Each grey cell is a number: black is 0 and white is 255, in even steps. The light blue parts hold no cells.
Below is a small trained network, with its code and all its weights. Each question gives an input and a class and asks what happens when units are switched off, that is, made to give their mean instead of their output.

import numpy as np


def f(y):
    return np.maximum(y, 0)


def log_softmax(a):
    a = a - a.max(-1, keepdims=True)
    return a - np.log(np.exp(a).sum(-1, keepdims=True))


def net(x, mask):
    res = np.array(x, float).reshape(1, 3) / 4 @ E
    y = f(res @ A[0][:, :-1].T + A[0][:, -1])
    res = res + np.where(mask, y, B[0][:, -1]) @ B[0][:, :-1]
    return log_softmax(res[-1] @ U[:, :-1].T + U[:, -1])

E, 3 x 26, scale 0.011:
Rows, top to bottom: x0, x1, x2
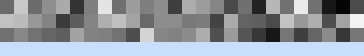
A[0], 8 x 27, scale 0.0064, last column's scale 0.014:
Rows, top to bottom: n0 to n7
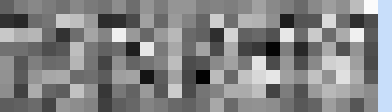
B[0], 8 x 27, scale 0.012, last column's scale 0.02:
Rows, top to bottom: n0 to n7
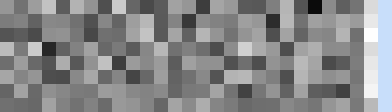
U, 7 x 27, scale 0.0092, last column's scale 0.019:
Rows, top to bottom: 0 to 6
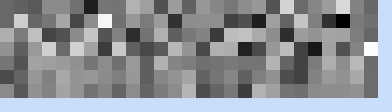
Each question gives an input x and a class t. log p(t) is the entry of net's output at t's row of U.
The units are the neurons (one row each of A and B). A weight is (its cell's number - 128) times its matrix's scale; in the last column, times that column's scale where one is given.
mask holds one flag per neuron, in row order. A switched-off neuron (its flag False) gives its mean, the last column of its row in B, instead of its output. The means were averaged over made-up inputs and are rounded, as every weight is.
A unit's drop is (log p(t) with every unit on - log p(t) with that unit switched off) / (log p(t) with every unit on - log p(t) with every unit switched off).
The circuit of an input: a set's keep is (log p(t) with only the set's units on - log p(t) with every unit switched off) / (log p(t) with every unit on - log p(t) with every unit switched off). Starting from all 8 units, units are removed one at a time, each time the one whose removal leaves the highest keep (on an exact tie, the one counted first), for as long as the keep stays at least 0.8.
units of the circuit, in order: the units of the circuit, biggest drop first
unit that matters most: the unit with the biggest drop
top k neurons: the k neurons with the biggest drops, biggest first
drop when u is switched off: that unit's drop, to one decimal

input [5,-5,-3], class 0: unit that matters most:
n4
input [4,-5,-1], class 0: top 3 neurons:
n4; n6; n0
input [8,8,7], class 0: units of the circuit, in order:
n2; n4
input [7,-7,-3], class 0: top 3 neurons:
n4; n6; n1
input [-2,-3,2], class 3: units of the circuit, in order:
n2; n5
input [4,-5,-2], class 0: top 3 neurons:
n4; n6; n0
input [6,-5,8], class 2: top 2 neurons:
n3; n4
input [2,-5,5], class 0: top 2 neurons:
n5; n1
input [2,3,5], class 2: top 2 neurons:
n3; n1
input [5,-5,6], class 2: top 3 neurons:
n2; n4; n6
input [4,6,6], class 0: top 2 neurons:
n5; n2
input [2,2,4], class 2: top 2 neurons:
n4; n6
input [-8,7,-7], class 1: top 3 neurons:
n4; n6; n1
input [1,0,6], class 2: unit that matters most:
n3
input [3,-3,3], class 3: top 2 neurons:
n4; n2
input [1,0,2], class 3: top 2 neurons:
n4; n5
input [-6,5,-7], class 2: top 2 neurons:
n5; n1
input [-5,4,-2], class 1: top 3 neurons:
n4; n6; n1
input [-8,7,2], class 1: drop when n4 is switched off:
1.4
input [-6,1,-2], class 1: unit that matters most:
n4
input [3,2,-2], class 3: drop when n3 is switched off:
0.3
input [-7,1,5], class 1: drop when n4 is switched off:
0.7
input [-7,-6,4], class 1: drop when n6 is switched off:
1.1
